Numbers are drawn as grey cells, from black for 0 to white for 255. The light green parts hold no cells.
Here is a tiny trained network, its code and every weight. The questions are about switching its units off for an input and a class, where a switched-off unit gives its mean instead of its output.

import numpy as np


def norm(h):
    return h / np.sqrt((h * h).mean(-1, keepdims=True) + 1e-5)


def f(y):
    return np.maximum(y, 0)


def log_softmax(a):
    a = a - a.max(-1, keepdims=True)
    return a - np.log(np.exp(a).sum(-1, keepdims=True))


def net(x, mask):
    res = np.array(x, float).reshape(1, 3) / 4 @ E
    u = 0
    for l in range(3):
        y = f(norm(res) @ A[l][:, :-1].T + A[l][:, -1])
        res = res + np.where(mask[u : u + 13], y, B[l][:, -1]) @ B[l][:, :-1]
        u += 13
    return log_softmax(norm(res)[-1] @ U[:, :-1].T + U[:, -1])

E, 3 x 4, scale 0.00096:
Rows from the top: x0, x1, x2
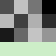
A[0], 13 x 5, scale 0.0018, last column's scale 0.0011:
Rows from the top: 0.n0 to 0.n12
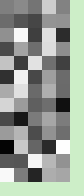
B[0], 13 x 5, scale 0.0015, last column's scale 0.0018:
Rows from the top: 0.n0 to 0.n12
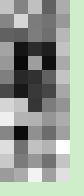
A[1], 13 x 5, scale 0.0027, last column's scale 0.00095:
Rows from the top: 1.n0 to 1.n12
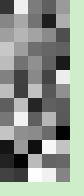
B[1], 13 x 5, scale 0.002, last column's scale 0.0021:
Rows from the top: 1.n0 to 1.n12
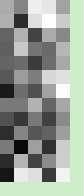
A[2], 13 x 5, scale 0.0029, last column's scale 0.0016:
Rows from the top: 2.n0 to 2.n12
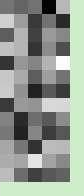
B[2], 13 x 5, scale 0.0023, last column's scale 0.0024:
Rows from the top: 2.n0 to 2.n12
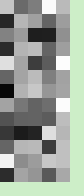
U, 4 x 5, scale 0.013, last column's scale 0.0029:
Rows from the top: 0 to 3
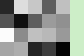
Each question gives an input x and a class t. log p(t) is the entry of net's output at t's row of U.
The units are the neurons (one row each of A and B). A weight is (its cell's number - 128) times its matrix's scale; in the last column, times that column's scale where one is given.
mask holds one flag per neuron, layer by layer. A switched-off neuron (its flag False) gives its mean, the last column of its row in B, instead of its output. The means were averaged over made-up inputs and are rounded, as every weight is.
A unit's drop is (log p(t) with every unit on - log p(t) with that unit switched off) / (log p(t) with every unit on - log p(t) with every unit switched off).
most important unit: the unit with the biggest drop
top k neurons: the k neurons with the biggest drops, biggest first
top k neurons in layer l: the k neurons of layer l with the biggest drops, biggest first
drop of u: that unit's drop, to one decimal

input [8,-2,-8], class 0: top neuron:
1.n12
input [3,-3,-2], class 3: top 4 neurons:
0.n10, 1.n10, 1.n5, 0.n5
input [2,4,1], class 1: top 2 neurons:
1.n12, 0.n4
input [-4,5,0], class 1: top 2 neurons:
0.n4, 1.n6
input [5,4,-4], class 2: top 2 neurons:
1.n1, 0.n3
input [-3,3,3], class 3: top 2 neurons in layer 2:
2.n4, 2.n7
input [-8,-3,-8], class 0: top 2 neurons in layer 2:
2.n10, 2.n3
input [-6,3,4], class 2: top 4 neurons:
0.n8, 0.n11, 2.n4, 1.n12
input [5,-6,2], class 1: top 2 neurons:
1.n10, 0.n5
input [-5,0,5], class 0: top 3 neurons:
1.n12, 0.n10, 1.n1
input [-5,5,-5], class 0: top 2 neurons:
1.n1, 1.n10
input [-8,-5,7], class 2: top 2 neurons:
0.n8, 1.n6
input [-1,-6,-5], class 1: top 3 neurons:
1.n10, 0.n10, 0.n11
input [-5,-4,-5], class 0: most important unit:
1.n1
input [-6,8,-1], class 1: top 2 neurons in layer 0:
0.n4, 0.n10
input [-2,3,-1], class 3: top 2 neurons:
1.n10, 1.n5
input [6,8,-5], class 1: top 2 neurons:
1.n12, 2.n9
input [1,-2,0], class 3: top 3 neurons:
1.n10, 0.n10, 1.n5
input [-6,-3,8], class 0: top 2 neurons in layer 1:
1.n12, 1.n1
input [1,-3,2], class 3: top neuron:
0.n10
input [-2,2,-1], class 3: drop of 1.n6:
0.2
